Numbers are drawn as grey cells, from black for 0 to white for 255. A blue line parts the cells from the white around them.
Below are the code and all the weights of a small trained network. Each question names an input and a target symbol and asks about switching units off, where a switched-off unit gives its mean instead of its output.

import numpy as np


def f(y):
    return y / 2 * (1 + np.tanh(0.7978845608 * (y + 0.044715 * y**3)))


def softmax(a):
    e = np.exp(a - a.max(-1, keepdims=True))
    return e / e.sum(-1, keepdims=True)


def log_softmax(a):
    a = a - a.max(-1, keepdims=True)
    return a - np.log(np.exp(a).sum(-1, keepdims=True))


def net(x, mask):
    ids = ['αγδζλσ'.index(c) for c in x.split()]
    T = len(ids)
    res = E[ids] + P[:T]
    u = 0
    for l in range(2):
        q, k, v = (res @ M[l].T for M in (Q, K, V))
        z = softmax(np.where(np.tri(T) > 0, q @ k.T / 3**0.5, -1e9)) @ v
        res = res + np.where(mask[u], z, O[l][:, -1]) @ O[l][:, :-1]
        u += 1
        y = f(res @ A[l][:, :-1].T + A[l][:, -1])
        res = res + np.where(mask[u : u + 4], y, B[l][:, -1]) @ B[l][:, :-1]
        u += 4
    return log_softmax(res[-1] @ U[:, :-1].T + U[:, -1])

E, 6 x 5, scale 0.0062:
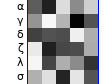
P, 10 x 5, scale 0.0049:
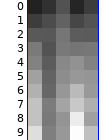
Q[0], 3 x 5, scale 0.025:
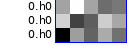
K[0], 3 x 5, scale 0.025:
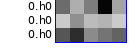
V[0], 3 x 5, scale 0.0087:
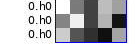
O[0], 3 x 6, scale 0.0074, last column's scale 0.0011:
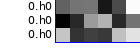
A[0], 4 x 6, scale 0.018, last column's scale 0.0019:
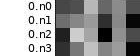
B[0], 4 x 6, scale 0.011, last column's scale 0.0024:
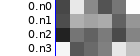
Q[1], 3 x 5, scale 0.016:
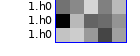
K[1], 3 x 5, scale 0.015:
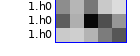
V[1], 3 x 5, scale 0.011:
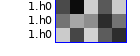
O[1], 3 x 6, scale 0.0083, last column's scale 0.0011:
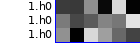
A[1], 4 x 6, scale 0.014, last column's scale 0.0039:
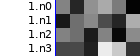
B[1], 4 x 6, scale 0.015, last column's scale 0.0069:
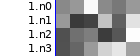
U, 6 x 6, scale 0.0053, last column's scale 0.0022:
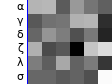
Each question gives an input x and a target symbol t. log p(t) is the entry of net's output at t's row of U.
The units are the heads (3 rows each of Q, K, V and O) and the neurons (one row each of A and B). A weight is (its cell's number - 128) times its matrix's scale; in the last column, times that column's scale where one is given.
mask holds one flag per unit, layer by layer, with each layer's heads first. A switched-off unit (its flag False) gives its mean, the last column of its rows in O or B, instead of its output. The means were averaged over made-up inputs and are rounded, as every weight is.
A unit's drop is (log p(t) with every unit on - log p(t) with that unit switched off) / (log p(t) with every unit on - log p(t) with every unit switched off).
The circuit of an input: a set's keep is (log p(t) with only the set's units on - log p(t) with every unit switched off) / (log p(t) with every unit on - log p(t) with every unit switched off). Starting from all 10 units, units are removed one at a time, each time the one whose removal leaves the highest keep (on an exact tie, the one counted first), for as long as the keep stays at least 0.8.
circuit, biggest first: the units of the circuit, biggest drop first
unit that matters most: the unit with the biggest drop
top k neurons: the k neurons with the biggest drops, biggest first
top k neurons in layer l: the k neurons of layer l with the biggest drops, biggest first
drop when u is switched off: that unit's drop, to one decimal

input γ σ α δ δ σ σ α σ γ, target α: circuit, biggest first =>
0.h0; 1.h0
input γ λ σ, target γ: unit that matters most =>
0.h0
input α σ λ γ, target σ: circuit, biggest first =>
0.n2; 1.n1
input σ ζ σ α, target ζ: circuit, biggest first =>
0.n3; 1.h0
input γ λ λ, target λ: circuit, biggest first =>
1.h0; 1.n0
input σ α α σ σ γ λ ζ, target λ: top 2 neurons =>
0.n0; 1.n0
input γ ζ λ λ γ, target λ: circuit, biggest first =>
0.h0; 1.h0; 0.n0; 1.n0
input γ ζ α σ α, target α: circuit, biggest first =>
0.n0; 0.h0; 1.h0; 0.n3
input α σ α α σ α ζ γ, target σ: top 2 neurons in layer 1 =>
1.n1; 1.n2
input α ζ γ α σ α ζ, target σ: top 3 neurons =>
0.n0; 1.n1; 0.n3
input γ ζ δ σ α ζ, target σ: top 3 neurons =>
1.n1; 0.n0; 0.n3
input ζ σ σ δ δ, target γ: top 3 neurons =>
1.n3; 1.n2; 0.n0
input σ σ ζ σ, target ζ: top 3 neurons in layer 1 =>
1.n1; 1.n2; 1.n0
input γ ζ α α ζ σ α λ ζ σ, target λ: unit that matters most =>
1.h0
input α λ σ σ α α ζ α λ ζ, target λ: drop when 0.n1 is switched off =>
-0.1
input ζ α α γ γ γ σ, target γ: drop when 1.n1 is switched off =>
-0.1
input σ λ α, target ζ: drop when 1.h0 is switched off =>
0.5
